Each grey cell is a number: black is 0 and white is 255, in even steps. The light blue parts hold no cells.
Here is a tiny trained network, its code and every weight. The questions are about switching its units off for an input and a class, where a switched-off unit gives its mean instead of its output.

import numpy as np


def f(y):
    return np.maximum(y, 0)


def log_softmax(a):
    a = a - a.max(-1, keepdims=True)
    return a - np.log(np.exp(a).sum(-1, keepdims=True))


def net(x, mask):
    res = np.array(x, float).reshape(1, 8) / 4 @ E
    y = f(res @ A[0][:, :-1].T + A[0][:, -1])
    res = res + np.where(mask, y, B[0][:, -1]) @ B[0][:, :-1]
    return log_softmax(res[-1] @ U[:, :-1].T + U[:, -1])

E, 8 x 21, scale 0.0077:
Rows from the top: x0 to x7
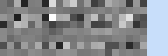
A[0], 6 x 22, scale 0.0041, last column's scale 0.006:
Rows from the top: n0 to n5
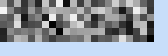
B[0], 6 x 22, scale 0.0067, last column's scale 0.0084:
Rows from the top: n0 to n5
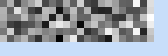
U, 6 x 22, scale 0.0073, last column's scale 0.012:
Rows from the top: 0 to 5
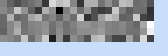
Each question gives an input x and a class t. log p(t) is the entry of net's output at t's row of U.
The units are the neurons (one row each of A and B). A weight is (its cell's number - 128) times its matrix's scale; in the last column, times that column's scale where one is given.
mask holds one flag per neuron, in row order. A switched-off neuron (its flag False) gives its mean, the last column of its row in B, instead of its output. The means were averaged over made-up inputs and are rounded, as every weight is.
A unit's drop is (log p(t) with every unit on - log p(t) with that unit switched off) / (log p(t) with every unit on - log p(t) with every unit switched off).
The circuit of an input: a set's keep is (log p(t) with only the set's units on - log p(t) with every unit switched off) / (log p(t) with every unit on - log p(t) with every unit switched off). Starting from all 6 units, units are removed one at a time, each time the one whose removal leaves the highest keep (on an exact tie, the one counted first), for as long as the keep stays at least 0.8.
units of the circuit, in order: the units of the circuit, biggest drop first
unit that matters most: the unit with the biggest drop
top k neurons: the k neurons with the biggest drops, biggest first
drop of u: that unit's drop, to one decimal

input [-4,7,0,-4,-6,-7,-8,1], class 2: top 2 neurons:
[n0, n2]
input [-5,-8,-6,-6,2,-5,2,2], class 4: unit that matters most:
n3
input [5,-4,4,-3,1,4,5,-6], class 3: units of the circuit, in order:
[n3, n2]
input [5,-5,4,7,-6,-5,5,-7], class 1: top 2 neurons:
[n5, n3]
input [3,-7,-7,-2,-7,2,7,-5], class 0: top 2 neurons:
[n3, n0]
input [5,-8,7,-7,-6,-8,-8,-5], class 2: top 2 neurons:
[n0, n3]
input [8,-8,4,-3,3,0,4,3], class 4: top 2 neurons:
[n2, n3]
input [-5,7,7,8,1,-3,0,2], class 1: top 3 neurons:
[n5, n3, n2]
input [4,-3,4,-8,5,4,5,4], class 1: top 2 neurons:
[n1, n3]
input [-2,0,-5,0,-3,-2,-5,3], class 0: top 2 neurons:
[n3, n4]
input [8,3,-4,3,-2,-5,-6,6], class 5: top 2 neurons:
[n2, n4]
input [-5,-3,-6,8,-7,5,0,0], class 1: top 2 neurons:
[n5, n2]
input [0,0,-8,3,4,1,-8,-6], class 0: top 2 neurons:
[n3, n4]
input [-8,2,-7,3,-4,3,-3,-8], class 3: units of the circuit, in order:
[n2]
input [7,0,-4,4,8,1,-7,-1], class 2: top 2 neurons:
[n0, n1]
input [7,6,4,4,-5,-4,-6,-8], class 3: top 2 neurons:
[n2, n4]
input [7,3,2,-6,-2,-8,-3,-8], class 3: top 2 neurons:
[n2, n5]
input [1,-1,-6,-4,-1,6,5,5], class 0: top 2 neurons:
[n3, n0]
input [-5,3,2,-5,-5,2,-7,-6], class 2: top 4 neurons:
[n0, n2, n3, n5]
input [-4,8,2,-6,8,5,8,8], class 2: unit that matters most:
n4
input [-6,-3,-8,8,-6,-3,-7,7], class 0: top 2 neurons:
[n3, n1]
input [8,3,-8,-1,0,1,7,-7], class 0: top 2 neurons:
[n3, n0]
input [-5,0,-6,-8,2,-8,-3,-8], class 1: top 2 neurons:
[n1, n2]
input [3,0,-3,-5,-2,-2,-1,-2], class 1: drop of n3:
-0.1
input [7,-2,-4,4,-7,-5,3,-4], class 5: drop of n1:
0.1
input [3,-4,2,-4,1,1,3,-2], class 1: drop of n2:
-0.2
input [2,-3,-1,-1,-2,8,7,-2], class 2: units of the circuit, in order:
[n4]
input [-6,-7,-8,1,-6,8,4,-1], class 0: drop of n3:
0.8
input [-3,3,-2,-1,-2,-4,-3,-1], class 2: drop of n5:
0.1
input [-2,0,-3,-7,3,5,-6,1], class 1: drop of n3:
0.0
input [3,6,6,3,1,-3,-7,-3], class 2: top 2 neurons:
[n0, n3]
